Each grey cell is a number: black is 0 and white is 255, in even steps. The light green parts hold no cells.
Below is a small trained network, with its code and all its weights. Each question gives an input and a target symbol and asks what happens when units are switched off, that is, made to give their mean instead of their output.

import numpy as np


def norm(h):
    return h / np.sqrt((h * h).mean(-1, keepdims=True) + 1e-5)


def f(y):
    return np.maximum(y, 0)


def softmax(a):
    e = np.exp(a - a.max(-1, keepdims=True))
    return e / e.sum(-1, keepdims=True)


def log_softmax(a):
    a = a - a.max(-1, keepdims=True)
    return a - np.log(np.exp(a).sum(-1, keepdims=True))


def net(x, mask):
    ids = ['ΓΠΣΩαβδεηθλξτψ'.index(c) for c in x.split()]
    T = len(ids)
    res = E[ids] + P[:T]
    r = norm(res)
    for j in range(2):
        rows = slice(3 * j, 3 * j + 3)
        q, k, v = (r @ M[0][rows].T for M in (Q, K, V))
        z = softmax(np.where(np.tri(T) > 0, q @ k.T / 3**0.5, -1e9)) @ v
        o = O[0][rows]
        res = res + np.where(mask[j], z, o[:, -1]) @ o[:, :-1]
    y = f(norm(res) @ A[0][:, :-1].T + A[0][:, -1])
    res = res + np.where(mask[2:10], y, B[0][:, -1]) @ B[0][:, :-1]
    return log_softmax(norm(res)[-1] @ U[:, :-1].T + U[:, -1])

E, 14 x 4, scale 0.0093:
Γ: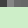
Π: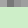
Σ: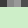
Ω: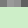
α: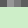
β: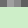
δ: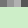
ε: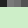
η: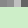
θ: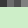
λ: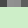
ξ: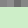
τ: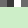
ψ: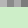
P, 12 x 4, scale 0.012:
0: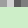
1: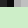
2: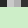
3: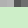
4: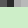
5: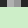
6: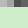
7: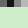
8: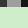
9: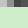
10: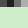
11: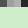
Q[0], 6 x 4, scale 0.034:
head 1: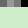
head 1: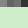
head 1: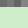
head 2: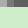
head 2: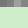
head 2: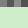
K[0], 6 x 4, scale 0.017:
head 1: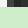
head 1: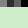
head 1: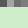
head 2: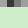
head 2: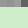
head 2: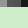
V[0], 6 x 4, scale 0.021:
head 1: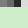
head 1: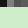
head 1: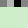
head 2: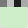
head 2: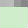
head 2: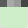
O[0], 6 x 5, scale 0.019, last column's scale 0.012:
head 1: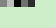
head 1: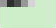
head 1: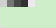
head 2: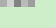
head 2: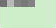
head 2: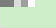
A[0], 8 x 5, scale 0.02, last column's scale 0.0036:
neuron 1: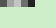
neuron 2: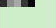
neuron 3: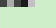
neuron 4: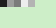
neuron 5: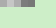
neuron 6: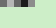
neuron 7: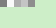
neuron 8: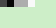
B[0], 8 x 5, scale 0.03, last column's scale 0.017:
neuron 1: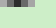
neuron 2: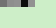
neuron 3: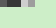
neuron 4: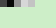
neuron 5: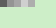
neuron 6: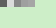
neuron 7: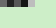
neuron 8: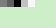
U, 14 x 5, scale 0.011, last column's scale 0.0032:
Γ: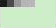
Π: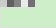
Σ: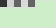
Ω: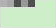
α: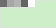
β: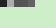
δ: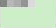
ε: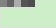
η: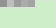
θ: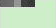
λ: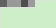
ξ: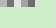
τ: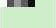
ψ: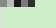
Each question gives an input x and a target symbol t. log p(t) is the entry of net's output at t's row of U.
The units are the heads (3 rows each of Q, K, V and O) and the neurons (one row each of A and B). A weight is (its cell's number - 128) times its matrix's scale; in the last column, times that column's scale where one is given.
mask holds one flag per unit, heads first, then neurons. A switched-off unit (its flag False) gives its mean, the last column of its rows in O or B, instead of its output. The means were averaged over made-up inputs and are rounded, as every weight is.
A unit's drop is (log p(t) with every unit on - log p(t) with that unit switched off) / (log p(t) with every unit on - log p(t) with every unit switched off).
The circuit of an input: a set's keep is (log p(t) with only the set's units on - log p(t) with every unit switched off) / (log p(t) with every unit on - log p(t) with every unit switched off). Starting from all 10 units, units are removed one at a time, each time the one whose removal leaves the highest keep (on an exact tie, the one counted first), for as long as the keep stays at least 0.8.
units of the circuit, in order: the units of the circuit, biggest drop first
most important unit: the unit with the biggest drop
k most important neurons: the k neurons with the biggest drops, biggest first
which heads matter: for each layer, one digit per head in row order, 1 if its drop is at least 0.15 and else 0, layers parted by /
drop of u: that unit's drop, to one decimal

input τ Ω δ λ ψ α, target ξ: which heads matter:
11
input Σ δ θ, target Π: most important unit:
head 1
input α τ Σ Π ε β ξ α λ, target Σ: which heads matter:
10
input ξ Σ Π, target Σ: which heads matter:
10
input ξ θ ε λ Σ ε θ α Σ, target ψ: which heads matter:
10
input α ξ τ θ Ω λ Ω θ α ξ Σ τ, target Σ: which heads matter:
10
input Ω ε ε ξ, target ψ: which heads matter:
11
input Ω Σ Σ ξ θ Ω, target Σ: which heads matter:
10
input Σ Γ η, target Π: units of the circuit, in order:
head 1; neuron 7; head 2; neuron 4
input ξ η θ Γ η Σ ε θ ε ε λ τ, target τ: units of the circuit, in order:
head 1; neuron 8; neuron 4; head 2
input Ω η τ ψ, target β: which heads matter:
11
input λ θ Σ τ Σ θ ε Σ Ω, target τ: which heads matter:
10
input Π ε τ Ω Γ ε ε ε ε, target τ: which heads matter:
11
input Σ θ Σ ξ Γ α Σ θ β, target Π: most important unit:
neuron 7
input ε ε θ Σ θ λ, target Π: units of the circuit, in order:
head 1; head 2; neuron 7; neuron 4
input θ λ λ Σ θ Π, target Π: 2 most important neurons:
neuron 7; neuron 4
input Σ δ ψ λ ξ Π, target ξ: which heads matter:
11
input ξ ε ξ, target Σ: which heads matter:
10
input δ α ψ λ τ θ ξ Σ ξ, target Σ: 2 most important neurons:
neuron 3; neuron 6
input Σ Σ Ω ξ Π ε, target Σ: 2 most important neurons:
neuron 3; neuron 6
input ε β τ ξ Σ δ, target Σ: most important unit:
head 1
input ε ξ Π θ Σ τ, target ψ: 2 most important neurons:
neuron 4; neuron 6
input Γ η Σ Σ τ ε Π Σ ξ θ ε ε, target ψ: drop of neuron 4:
0.3
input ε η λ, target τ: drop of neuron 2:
0.0
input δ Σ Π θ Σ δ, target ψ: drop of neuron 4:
0.2
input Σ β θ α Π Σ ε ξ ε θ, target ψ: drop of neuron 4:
0.2
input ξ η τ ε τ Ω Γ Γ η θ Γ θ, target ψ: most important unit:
head 1
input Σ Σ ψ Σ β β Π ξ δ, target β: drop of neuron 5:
0.1
